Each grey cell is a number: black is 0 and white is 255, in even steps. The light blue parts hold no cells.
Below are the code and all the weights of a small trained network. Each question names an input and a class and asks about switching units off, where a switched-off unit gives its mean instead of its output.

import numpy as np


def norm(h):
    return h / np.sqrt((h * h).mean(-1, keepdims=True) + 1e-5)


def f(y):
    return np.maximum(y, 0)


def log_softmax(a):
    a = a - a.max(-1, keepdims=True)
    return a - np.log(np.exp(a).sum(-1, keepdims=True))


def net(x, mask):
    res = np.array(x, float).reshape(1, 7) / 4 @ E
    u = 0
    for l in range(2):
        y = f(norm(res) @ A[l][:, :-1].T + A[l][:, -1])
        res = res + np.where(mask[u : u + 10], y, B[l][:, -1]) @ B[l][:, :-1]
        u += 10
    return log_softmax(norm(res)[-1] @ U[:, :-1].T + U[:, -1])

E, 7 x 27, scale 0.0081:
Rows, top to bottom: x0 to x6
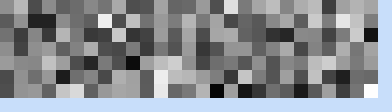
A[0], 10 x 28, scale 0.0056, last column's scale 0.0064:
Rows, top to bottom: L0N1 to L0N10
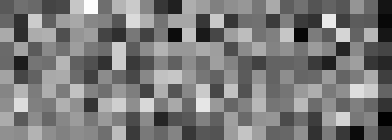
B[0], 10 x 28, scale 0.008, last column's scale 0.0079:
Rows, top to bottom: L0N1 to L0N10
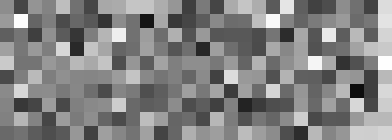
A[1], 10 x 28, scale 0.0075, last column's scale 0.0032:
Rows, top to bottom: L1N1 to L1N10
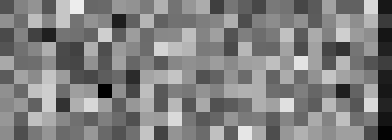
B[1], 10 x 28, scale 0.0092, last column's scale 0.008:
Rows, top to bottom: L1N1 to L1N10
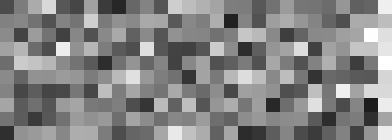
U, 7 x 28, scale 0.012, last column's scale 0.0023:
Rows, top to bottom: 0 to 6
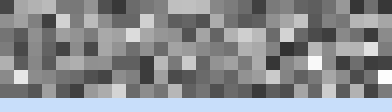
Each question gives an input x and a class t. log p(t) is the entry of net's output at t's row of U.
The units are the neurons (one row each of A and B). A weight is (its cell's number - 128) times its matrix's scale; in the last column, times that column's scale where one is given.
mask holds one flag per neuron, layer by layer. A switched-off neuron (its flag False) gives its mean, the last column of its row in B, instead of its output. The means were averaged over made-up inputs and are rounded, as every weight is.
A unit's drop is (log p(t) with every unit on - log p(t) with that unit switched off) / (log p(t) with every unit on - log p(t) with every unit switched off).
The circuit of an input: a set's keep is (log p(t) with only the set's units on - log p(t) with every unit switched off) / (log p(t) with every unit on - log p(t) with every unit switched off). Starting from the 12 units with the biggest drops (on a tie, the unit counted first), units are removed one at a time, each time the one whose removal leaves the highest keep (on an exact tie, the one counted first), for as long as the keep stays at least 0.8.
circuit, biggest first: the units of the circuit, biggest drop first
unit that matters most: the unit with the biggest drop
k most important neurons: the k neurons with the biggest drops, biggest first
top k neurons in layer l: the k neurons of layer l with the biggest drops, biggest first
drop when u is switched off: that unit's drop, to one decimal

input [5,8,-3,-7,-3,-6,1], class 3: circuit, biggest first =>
L1N3
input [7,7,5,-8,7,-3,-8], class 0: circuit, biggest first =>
L1N10; L1N5
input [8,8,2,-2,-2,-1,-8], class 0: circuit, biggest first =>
L1N10; L0N2
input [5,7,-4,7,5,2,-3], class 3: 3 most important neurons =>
L1N3; L0N8; L0N2
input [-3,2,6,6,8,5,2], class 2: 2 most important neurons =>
L1N6; L0N6
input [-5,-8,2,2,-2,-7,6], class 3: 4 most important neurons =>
L1N7; L0N10; L1N4; L0N4
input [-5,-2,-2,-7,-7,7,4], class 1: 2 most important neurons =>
L0N4; L1N4
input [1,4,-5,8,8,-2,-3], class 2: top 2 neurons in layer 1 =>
L1N6; L1N9
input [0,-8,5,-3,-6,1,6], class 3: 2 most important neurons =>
L1N7; L0N10
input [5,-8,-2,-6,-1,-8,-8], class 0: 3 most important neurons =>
L1N10; L1N5; L1N4
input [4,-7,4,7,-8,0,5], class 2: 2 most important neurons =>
L0N1; L1N3
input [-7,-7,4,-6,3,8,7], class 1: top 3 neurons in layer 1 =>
L1N4; L1N10; L1N5
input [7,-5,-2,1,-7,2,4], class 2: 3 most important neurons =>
L0N1; L0N2; L1N5
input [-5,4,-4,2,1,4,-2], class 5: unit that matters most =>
L0N2
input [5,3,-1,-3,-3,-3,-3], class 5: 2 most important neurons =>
L1N5; L1N1
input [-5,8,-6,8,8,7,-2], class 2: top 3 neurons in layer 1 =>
L1N6; L1N9; L1N7
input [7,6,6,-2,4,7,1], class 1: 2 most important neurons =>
L1N4; L0N2
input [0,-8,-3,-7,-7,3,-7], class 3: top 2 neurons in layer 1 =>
L1N7; L1N1
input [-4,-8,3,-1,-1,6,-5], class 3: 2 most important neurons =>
L1N7; L0N10
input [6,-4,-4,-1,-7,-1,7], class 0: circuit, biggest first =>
L1N1
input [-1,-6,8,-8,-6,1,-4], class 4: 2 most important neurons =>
L0N5; L0N3
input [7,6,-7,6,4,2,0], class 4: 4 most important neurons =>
L1N8; L0N2; L0N10; L1N7
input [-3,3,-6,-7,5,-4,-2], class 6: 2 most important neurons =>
L0N8; L0N5
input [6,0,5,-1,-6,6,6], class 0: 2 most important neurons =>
L1N1; L0N7
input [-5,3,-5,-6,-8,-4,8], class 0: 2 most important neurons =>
L1N1; L1N6
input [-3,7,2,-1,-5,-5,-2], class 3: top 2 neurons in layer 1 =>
L1N3; L1N4
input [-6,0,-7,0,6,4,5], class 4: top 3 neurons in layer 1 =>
L1N8; L1N5; L1N10
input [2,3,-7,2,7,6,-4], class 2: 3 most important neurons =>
L1N6; L0N5; L1N9
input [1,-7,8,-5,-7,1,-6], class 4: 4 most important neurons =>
L0N5; L1N6; L1N3; L0N6
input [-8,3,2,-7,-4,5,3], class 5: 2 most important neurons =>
L0N2; L0N3
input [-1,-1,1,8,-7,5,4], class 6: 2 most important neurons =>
L0N3; L1N6
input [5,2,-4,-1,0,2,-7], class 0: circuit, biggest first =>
L1N10
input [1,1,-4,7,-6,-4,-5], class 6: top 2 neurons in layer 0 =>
L0N3; L0N6
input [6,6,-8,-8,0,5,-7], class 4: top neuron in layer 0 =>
L0N3
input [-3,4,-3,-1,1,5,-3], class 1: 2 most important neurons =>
L1N4; L0N10
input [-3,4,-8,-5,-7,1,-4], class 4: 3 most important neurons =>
L1N8; L1N6; L0N6
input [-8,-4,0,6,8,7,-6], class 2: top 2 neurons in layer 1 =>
L1N6; L1N9
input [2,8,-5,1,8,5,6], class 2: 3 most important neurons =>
L1N6; L0N6; L0N10
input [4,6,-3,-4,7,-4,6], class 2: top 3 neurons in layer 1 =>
L1N6; L1N10; L1N5
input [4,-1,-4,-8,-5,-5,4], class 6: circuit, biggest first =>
L0N8
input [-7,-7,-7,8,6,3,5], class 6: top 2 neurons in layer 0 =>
L0N3; L0N5
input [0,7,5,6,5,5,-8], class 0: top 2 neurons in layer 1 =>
L1N10; L1N5
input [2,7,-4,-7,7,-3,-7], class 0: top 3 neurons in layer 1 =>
L1N10; L1N5; L1N7
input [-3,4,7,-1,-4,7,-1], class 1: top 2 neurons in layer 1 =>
L1N4; L1N8
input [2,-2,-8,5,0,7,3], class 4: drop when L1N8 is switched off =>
2.0
